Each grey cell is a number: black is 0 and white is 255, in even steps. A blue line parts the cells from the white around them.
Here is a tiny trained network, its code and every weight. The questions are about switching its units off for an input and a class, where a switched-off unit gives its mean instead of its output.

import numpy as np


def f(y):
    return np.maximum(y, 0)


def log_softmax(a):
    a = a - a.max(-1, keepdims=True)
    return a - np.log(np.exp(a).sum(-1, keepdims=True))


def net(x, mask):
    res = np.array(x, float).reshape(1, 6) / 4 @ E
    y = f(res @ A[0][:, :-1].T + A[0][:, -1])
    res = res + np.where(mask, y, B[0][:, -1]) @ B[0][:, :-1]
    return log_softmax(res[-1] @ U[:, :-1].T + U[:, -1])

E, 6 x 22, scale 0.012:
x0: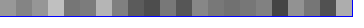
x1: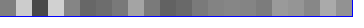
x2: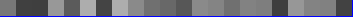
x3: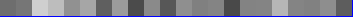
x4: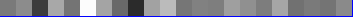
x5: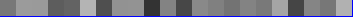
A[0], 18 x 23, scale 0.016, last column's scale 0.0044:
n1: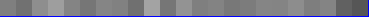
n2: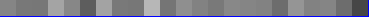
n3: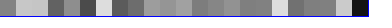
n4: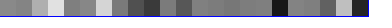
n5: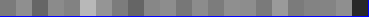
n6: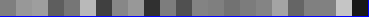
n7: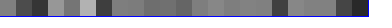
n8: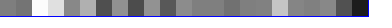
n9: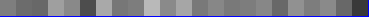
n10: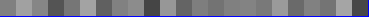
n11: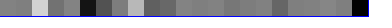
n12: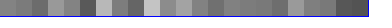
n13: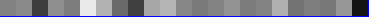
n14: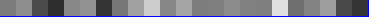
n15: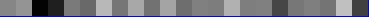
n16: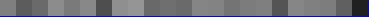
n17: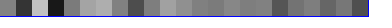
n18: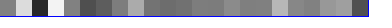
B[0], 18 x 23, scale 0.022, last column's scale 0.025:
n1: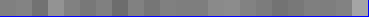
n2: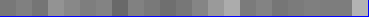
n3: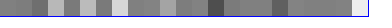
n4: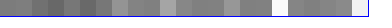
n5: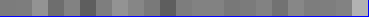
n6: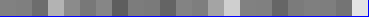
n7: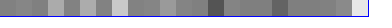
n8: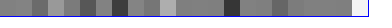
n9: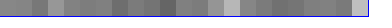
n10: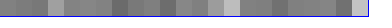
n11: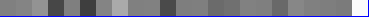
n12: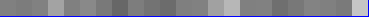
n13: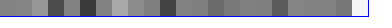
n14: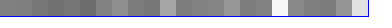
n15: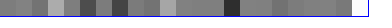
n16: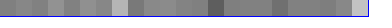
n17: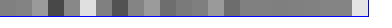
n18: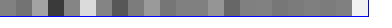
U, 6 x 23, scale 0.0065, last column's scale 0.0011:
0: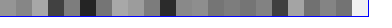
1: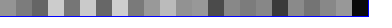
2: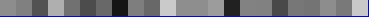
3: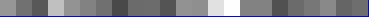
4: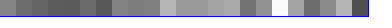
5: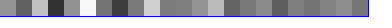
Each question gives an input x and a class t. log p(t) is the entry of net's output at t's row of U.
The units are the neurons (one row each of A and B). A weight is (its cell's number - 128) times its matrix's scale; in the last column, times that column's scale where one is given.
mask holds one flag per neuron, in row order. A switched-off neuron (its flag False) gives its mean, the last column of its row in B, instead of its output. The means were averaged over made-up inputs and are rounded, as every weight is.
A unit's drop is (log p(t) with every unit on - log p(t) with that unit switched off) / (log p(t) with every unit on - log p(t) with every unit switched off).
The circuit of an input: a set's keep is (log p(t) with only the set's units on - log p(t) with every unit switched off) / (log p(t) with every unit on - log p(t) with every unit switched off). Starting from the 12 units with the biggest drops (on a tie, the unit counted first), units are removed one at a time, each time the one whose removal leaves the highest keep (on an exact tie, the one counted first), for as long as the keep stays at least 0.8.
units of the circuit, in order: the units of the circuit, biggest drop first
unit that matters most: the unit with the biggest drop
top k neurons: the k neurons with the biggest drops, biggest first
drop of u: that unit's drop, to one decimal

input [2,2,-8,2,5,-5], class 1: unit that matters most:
n3
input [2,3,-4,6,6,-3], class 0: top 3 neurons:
[n13 n15 n5]
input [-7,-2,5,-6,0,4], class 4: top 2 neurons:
[n14 n8]
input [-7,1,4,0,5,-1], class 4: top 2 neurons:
[n14 n11]
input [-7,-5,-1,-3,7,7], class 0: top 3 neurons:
[n13 n4 n5]
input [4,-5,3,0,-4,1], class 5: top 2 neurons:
[n17 n13]
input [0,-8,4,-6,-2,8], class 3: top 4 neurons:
[n6 n18 n10 n8]
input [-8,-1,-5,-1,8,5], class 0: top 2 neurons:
[n13 n4]
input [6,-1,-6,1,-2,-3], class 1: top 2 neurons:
[n3 n14]
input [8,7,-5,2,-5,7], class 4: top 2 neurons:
[n4 n17]
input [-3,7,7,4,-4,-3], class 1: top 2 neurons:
[n7 n17]
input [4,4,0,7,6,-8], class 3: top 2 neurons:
[n12 n15]
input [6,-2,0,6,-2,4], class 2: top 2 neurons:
[n8 n14]
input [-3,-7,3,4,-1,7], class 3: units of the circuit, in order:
[n6]
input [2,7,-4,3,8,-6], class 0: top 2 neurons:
[n13 n17]
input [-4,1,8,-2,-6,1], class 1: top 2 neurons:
[n7 n13]
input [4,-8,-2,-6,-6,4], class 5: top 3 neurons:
[n17 n13 n8]
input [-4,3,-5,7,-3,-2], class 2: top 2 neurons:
[n8 n7]
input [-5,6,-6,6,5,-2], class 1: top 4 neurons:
[n3 n15 n17 n11]
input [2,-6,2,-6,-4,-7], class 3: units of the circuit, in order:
[n12]
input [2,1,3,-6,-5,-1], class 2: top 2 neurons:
[n15 n13]
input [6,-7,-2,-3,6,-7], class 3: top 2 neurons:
[n12 n18]
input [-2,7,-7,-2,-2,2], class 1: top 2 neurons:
[n3 n17]
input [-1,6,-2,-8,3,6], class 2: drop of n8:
0.0
